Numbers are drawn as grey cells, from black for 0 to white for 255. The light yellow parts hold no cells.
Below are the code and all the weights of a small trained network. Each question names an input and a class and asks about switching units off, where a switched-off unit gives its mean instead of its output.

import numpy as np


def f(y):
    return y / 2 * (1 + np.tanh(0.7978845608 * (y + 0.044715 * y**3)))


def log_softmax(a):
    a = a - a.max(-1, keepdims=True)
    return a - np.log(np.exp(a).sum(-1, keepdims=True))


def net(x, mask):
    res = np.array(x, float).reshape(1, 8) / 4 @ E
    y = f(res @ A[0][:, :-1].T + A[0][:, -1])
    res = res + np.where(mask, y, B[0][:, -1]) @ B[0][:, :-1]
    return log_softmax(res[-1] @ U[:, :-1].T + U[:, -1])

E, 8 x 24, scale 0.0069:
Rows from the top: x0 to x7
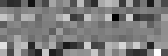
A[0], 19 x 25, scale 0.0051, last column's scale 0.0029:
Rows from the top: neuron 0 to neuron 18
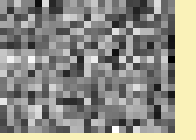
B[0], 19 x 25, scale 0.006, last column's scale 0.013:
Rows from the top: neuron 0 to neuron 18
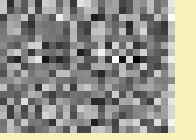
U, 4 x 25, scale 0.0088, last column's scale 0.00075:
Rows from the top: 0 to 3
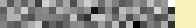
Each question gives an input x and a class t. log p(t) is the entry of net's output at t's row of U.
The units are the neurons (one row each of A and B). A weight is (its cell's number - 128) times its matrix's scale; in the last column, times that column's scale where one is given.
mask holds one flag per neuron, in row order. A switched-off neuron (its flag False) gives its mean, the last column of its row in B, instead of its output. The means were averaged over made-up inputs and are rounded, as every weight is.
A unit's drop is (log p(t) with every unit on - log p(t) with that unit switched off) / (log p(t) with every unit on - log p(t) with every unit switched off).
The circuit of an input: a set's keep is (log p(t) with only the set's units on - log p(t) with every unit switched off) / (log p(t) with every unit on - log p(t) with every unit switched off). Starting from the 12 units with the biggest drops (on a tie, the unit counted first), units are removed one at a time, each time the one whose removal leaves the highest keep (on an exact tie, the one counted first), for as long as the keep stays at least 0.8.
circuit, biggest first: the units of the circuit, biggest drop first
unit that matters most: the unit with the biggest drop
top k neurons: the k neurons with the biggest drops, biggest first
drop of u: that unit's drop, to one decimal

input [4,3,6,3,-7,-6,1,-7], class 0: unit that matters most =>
neuron 16
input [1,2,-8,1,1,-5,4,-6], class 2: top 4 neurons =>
neuron 4; neuron 18; neuron 0; neuron 1
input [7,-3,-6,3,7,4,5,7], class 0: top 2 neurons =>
neuron 1; neuron 8
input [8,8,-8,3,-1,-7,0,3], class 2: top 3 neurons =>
neuron 4; neuron 18; neuron 8
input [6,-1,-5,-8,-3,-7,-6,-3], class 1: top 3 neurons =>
neuron 8; neuron 2; neuron 17
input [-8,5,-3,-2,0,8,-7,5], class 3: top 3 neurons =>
neuron 8; neuron 14; neuron 10
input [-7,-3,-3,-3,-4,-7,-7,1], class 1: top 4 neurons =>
neuron 2; neuron 17; neuron 6; neuron 13
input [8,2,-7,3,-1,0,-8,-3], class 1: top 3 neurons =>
neuron 2; neuron 17; neuron 8
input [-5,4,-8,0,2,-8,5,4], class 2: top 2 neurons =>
neuron 4; neuron 18
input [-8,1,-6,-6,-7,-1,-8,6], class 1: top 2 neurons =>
neuron 2; neuron 17
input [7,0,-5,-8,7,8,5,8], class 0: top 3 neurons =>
neuron 1; neuron 8; neuron 0
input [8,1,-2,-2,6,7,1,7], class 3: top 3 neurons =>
neuron 6; neuron 13; neuron 12
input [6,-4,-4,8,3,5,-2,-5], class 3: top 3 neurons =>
neuron 6; neuron 13; neuron 0
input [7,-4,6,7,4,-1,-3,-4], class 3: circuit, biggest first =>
neuron 6
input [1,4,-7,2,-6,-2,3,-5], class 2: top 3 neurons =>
neuron 4; neuron 18; neuron 0
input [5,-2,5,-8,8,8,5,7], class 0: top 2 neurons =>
neuron 1; neuron 0
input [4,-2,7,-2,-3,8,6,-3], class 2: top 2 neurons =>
neuron 7; neuron 3
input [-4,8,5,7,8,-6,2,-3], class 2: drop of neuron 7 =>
0.2
